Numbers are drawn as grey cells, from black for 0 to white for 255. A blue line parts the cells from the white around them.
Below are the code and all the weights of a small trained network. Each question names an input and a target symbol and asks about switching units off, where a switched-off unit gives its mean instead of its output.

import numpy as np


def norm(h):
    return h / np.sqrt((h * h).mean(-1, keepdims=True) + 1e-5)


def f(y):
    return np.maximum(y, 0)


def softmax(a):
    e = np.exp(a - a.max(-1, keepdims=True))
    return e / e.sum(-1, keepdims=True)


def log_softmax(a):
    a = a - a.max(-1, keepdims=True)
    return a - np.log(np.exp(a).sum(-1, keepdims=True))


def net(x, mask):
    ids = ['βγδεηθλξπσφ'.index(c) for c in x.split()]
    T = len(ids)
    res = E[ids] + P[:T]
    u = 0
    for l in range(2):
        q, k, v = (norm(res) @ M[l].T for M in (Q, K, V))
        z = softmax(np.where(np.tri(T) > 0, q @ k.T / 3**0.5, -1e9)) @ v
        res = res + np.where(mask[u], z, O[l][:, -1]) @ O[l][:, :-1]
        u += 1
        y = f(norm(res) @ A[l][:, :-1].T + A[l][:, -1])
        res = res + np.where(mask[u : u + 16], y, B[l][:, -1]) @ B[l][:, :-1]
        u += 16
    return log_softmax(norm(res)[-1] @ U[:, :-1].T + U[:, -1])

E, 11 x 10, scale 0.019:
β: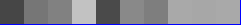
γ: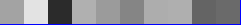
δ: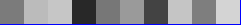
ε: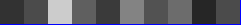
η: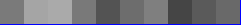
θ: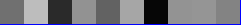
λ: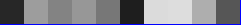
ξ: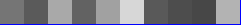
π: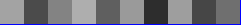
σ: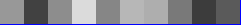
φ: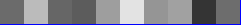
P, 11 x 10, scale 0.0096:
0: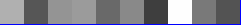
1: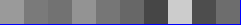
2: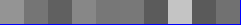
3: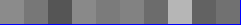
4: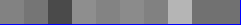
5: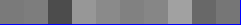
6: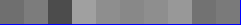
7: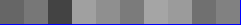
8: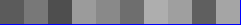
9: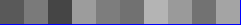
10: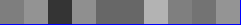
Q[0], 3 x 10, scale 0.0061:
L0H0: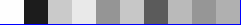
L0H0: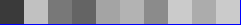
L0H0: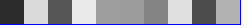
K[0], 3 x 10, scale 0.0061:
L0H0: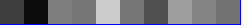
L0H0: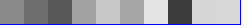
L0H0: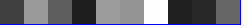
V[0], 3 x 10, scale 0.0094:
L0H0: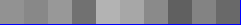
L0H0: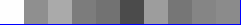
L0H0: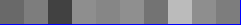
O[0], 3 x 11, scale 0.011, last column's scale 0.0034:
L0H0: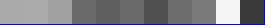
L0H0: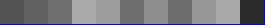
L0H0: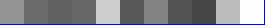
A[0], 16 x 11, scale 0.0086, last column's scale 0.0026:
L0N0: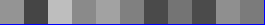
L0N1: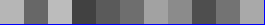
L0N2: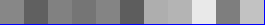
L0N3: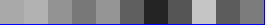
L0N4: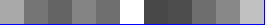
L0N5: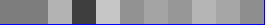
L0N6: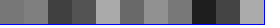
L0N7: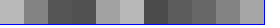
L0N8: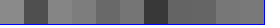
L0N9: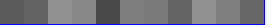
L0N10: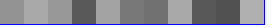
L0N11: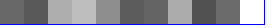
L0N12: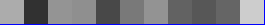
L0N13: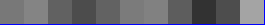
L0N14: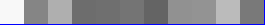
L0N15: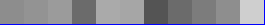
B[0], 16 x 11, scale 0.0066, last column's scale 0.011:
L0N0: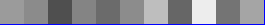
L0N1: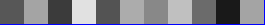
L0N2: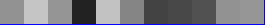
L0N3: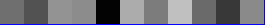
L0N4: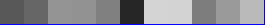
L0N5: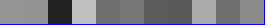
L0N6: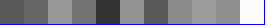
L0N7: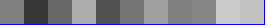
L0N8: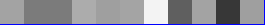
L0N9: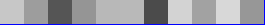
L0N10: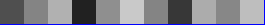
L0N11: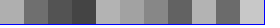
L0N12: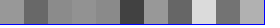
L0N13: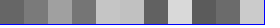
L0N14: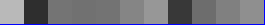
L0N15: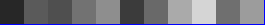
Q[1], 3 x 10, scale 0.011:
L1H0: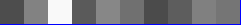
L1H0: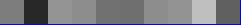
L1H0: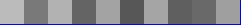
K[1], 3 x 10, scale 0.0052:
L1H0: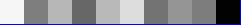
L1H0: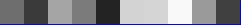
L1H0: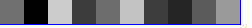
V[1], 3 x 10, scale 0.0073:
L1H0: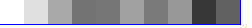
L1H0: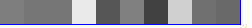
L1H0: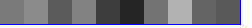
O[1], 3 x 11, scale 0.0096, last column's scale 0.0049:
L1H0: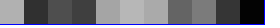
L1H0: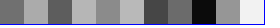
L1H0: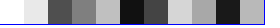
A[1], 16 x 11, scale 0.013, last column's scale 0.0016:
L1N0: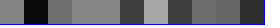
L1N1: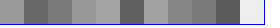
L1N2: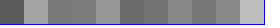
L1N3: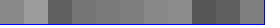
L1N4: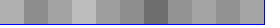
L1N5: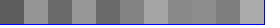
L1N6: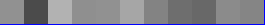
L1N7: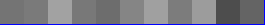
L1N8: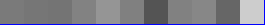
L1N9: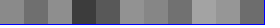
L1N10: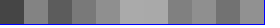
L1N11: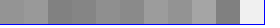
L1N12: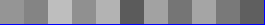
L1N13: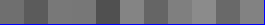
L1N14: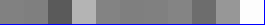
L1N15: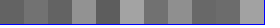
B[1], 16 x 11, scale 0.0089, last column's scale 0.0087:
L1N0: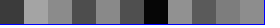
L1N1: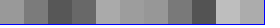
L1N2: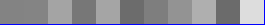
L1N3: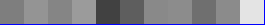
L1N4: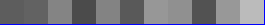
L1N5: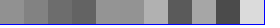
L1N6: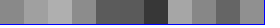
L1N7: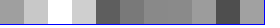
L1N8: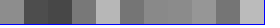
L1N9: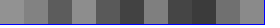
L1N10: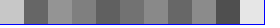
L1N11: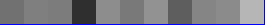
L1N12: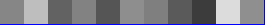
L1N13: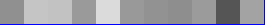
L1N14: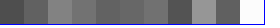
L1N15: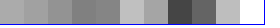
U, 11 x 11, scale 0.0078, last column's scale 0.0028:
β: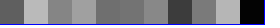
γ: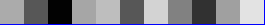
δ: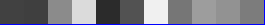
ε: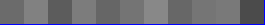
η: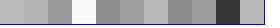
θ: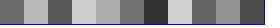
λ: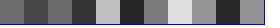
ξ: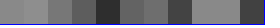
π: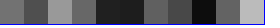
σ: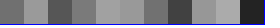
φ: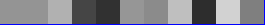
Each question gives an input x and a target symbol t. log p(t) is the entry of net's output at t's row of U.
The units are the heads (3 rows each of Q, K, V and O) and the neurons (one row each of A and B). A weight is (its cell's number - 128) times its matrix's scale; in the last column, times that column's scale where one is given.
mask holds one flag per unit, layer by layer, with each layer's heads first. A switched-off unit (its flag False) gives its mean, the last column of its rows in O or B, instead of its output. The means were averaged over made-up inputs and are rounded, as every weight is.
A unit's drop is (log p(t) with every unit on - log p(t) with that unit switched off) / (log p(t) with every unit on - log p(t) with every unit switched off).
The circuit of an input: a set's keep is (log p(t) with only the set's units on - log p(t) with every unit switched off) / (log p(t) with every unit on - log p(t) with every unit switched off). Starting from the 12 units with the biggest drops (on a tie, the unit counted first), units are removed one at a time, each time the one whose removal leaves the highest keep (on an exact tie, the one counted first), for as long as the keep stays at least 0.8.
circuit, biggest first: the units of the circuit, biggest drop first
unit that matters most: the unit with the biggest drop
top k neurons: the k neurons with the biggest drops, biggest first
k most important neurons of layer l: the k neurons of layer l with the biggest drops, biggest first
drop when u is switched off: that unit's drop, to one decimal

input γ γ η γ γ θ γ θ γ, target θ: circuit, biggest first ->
[L1H0 L0N4 L0N7]
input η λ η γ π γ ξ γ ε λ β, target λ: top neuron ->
[L1N15]
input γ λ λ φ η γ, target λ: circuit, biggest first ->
[L1H0 L1N15 L0N2]
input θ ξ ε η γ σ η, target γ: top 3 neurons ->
[L0N9 L0N6 L0N10]
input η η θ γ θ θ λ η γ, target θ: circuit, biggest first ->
[L1H0 L0N4]
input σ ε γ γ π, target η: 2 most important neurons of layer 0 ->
[L0N10 L0N8]
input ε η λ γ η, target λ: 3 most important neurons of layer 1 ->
[L1N4 L1N8 L1N11]
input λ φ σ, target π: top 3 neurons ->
[L1N0 L0N10 L0N12]
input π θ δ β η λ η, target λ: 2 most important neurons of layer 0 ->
[L0N9 L0N10]
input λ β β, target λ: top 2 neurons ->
[L0N11 L0N7]
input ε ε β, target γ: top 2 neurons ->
[L0N6 L0N10]
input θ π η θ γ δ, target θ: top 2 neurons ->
[L0N15 L0N5]
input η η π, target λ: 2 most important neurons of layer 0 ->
[L0N11 L0N12]
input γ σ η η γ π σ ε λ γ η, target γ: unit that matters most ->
L0N9
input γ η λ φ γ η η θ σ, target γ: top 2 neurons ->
[L1N1 L0N12]
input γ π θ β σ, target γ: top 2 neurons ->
[L0N11 L1N1]
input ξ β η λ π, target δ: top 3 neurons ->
[L0N4 L0N15 L0N2]
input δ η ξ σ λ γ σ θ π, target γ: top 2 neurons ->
[L0N8 L0N11]
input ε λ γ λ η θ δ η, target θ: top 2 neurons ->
[L0N10 L0N9]
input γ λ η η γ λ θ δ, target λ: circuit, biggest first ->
[L1N15]
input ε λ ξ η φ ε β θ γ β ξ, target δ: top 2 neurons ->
[L0N4 L0N7]
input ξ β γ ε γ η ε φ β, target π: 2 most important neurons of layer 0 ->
[L0N6 L0N13]
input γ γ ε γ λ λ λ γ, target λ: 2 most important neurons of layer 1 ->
[L1N15 L1N2]
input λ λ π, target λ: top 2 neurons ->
[L1N0 L0N11]
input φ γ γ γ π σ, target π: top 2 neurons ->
[L1N0 L0N10]
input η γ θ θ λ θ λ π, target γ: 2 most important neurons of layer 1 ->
[L1N1 L1N4]
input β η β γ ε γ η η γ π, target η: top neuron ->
[L1N7]
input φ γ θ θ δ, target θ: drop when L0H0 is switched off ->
-0.1
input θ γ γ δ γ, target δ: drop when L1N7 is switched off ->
-0.1
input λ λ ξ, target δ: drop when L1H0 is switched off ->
0.2
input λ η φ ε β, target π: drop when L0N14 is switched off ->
0.2
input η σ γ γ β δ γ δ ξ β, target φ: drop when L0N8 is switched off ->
0.1
